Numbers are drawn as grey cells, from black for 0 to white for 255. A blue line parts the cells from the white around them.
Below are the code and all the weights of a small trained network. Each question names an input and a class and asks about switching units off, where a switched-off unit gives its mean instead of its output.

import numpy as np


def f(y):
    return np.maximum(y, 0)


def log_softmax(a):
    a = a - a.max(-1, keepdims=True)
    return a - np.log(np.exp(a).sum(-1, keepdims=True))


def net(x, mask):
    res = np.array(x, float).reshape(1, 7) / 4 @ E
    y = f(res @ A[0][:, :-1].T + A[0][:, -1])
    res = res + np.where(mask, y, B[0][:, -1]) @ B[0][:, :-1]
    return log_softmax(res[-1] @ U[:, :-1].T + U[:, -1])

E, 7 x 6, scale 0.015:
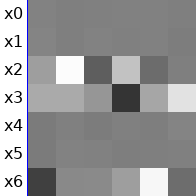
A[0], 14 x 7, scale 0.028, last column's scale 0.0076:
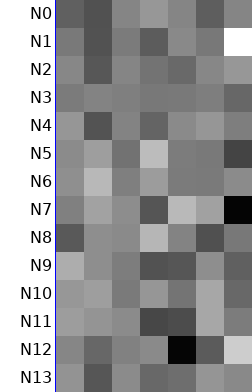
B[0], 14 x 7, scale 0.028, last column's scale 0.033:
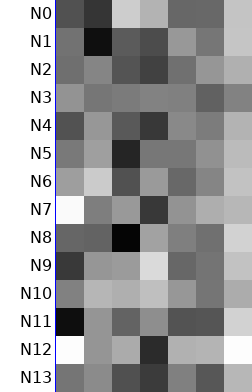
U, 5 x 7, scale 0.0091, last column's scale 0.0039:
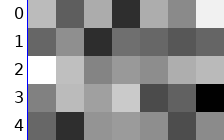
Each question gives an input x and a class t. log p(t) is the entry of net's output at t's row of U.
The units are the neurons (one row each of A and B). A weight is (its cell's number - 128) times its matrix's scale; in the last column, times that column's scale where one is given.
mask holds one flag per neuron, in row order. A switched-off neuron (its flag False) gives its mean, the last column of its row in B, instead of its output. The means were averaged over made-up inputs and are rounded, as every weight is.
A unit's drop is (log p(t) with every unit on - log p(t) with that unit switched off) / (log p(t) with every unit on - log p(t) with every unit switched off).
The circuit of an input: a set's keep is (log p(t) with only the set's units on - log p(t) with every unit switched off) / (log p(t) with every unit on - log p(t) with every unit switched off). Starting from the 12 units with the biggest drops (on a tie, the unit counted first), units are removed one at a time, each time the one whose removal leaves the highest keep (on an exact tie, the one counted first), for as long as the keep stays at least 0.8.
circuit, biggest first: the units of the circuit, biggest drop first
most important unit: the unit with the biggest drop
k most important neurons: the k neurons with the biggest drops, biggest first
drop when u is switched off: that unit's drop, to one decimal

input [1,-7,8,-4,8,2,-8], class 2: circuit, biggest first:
N12
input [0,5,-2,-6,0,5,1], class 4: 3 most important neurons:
N0; N7; N8
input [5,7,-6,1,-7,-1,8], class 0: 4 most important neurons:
N7; N11; N9; N8
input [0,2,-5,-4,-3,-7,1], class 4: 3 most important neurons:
N0; N7; N12
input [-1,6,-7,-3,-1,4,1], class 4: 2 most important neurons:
N0; N12
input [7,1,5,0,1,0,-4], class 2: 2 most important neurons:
N12; N0
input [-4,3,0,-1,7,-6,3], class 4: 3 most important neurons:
N12; N6; N5
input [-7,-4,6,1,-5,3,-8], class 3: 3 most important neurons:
N11; N9; N7
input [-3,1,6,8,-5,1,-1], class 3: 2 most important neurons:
N11; N12
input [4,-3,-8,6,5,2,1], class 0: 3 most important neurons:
N7; N8; N5
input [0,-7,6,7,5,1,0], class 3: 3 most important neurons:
N12; N11; N9
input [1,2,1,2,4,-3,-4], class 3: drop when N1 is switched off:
0.1
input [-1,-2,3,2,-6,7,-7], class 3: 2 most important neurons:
N11; N9
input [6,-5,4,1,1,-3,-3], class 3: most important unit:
N7
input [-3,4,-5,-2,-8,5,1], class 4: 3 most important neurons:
N12; N7; N0
